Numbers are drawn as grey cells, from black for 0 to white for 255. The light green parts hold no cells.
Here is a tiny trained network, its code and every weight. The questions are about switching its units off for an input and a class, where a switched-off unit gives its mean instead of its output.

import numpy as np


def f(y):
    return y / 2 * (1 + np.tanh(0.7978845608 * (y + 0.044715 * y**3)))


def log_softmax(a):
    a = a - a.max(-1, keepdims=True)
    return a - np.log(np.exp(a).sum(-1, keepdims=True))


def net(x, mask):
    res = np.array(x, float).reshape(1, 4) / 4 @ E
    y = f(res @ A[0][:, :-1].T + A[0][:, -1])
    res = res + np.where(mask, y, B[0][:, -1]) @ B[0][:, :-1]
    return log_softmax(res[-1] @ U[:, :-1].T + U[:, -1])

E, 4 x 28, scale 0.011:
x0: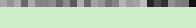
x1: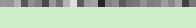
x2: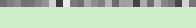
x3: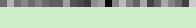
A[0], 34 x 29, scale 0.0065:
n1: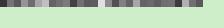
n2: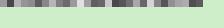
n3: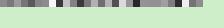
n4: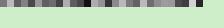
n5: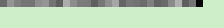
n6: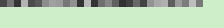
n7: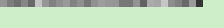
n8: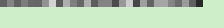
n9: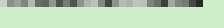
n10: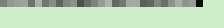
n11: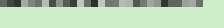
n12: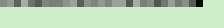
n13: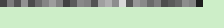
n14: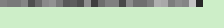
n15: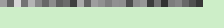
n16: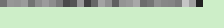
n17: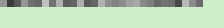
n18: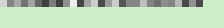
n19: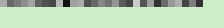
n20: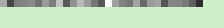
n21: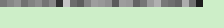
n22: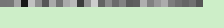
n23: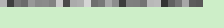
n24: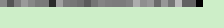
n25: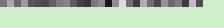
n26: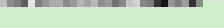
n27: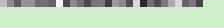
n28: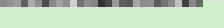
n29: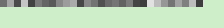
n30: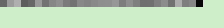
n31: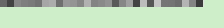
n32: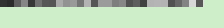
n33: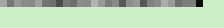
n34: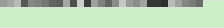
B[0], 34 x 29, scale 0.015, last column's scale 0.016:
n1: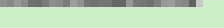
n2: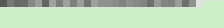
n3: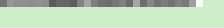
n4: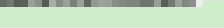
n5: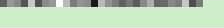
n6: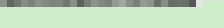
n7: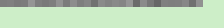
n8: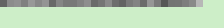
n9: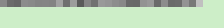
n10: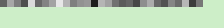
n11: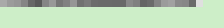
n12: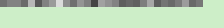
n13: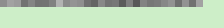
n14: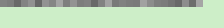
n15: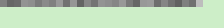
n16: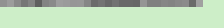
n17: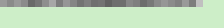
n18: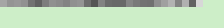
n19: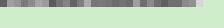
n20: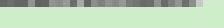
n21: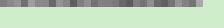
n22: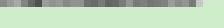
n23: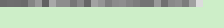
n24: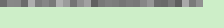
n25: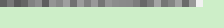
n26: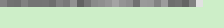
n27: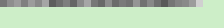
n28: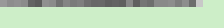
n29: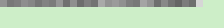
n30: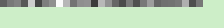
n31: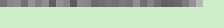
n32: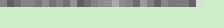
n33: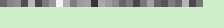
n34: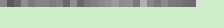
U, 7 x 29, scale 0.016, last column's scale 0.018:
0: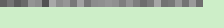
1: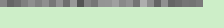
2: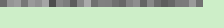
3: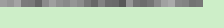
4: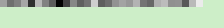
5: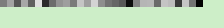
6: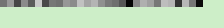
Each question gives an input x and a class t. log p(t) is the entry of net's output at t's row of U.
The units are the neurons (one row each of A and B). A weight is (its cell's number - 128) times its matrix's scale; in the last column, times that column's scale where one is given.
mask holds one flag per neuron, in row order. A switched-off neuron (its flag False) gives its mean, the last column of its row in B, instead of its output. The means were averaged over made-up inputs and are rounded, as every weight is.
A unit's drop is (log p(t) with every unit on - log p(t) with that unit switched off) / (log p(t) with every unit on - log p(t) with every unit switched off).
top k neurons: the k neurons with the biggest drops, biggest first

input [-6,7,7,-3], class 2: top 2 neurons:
n3, n31
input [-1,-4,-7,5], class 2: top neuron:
n27
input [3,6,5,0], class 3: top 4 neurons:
n18, n22, n19, n27
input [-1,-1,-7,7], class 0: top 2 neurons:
n25, n4
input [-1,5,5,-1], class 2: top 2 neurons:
n3, n11
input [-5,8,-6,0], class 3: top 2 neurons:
n18, n28
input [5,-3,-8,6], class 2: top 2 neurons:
n27, n19
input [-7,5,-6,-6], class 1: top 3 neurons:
n6, n29, n32
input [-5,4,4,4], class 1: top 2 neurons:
n29, n2
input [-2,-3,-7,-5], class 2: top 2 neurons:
n19, n27
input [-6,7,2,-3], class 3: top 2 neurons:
n18, n22
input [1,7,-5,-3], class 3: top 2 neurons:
n18, n28
